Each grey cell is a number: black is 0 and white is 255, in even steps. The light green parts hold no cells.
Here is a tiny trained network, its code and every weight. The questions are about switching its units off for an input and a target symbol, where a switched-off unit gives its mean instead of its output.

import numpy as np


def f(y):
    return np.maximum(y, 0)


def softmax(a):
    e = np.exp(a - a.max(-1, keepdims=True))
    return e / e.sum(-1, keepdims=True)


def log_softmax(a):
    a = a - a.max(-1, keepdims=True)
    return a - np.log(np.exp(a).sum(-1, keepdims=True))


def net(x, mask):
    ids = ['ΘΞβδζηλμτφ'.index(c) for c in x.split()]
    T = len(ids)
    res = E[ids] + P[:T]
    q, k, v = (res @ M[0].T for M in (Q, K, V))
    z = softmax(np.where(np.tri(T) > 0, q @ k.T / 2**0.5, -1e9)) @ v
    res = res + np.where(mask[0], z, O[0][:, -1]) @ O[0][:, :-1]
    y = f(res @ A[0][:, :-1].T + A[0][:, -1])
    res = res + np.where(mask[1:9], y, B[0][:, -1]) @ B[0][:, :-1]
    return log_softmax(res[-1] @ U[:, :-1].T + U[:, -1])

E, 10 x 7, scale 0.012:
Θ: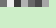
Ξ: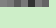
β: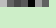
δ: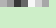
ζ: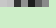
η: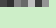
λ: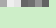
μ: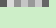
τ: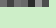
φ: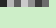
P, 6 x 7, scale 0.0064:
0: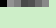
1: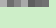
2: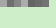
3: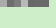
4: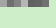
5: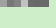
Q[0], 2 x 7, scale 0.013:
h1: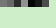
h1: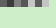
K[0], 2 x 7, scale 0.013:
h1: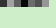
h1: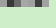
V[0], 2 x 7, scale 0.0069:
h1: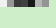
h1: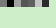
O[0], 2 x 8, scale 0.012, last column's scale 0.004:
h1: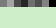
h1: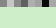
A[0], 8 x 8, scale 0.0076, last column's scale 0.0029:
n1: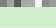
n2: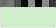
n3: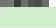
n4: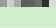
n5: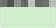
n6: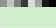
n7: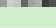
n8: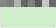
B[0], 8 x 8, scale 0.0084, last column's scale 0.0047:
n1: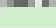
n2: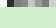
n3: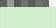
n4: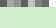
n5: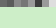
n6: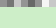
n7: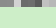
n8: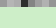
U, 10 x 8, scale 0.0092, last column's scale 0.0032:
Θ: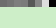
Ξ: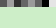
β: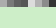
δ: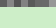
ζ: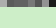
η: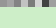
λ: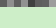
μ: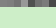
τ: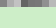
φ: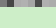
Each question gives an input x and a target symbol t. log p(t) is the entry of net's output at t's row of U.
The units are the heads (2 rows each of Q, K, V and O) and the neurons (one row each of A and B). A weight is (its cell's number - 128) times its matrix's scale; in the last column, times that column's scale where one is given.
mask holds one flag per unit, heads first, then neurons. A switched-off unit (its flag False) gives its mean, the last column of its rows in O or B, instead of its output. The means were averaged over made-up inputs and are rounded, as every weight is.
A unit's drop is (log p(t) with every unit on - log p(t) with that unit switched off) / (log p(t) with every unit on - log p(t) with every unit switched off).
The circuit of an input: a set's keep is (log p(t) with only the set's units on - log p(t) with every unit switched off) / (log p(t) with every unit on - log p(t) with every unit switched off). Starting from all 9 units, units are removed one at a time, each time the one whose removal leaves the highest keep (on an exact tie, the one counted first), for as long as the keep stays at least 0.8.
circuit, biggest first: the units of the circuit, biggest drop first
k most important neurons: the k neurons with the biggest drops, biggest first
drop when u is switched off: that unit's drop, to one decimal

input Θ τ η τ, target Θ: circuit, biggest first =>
(h1)
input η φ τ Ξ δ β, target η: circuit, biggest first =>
(h1; n1)
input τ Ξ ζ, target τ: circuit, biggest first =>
(h1; n6; n7)
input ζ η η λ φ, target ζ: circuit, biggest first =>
(h1; n2)
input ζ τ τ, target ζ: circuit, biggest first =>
(h1; n2)
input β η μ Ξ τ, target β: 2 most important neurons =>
(n2; n6)
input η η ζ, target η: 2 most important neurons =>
(n1; n5)
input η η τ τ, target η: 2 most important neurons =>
(n1; n5)
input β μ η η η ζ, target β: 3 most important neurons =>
(n2; n6; n4)
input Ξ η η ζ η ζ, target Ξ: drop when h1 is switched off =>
0.5
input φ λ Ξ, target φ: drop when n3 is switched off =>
0.1
